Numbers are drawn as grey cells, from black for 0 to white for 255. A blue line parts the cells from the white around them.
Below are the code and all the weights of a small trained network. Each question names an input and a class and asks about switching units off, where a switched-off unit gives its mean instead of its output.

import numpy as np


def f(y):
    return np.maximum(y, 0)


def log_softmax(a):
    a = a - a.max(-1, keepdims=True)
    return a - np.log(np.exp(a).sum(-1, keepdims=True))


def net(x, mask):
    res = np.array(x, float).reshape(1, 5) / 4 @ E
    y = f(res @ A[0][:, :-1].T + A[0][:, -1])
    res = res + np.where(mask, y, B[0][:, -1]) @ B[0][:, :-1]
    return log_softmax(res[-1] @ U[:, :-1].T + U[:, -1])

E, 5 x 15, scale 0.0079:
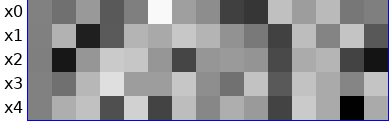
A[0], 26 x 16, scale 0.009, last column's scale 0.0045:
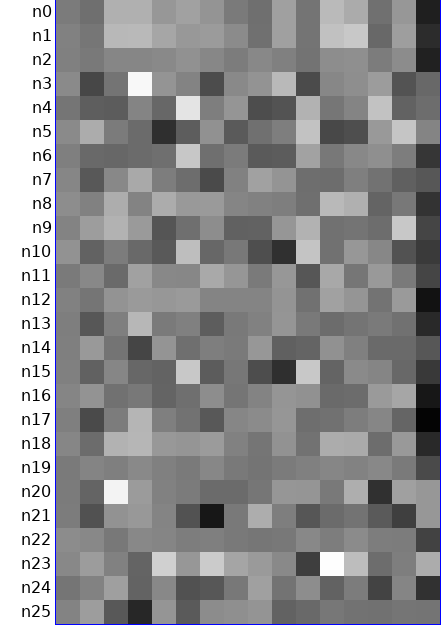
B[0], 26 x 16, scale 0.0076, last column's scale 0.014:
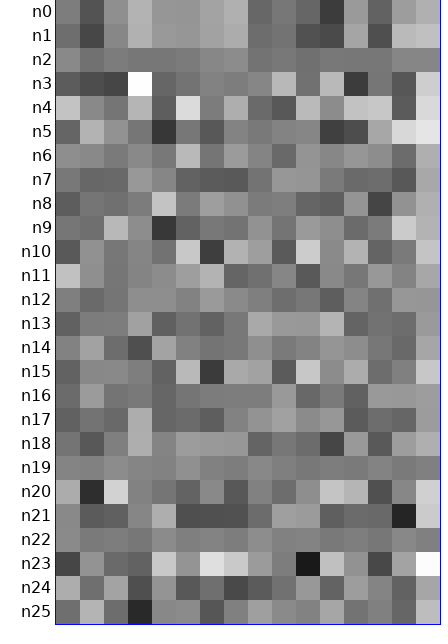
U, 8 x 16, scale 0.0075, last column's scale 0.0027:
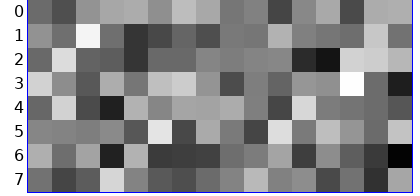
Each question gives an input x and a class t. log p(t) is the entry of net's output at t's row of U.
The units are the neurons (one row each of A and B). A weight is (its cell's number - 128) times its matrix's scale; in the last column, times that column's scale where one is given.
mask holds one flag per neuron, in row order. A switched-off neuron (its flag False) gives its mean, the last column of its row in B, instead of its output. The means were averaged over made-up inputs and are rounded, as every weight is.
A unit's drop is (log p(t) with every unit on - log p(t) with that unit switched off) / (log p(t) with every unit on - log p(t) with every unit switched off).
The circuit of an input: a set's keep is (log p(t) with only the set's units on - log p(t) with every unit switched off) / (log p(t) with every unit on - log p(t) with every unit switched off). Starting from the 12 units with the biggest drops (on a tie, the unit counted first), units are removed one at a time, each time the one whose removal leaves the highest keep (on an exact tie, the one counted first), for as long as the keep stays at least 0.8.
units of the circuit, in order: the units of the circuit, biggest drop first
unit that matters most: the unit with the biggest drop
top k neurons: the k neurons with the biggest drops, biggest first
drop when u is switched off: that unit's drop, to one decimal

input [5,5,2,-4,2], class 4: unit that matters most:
n23
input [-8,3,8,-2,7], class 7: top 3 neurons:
(n21; n3; n7)
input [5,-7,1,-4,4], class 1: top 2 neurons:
(n20; n4)
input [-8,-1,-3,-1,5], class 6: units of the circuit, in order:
(n24; n23; n3)
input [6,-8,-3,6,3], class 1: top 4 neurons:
(n9; n23; n20; n3)
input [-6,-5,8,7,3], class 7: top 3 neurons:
(n3; n21; n7)
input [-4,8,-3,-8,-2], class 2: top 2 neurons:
(n23; n5)
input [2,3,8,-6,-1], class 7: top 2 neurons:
(n21; n3)
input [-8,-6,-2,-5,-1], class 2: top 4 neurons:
(n5; n20; n16; n9)
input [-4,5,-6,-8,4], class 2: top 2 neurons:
(n5; n23)
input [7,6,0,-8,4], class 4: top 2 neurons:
(n23; n25)
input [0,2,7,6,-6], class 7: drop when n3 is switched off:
0.2
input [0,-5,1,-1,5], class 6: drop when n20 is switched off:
-0.1
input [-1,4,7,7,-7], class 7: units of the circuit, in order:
(n3)
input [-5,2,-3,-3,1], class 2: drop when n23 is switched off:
0.3
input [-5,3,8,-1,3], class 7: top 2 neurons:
(n21; n3)
